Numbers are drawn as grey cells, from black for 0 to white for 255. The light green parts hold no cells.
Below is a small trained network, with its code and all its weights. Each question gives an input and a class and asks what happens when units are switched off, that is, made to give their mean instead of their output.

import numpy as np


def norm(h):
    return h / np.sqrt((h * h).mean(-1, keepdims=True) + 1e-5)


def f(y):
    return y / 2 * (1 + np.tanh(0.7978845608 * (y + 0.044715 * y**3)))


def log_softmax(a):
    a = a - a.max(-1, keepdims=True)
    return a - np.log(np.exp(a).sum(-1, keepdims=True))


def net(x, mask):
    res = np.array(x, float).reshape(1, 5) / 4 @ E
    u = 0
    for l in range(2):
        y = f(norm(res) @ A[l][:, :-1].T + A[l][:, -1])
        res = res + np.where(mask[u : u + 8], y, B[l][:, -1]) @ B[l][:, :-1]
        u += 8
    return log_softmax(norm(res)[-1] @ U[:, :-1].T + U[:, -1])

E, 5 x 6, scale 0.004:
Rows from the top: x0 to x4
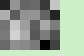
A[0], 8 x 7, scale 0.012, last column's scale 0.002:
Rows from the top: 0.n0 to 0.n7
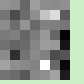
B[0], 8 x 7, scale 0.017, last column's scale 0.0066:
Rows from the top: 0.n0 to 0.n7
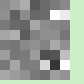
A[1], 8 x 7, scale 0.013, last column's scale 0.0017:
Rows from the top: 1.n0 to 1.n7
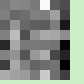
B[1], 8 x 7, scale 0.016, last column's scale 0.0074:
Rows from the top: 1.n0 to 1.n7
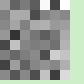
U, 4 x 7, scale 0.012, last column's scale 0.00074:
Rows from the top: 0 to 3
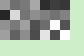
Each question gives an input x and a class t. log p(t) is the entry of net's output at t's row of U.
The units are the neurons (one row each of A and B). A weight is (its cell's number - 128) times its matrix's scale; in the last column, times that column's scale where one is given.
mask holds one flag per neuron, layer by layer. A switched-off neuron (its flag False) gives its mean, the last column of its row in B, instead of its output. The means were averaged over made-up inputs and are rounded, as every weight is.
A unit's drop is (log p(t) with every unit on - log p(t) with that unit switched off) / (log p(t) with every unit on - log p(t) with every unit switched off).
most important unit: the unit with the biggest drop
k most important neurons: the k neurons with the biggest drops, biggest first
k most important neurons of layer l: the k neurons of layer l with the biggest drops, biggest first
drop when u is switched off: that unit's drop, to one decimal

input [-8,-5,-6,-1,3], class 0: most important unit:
0.n5
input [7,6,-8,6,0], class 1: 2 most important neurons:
(0.n1; 1.n0)
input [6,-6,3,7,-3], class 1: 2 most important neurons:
(0.n6; 0.n1)
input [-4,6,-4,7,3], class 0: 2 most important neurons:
(0.n6; 1.n0)
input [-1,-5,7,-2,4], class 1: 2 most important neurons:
(0.n6; 0.n1)
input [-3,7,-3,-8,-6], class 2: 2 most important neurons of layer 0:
(0.n1; 0.n5)
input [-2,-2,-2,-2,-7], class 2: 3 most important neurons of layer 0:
(0.n1; 0.n4; 0.n7)
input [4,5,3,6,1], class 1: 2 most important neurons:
(0.n6; 0.n1)
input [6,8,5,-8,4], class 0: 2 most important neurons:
(1.n0; 0.n1)
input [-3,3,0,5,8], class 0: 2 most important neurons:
(0.n6; 1.n0)
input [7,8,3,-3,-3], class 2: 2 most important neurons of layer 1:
(1.n0; 1.n7)
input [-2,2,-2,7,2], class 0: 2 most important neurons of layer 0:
(0.n6; 0.n1)
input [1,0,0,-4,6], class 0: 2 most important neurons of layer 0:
(0.n1; 0.n6)
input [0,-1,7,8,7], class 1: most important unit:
0.n6
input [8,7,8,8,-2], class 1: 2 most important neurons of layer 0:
(0.n6; 0.n1)
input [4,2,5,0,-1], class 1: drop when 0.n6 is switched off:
1.0
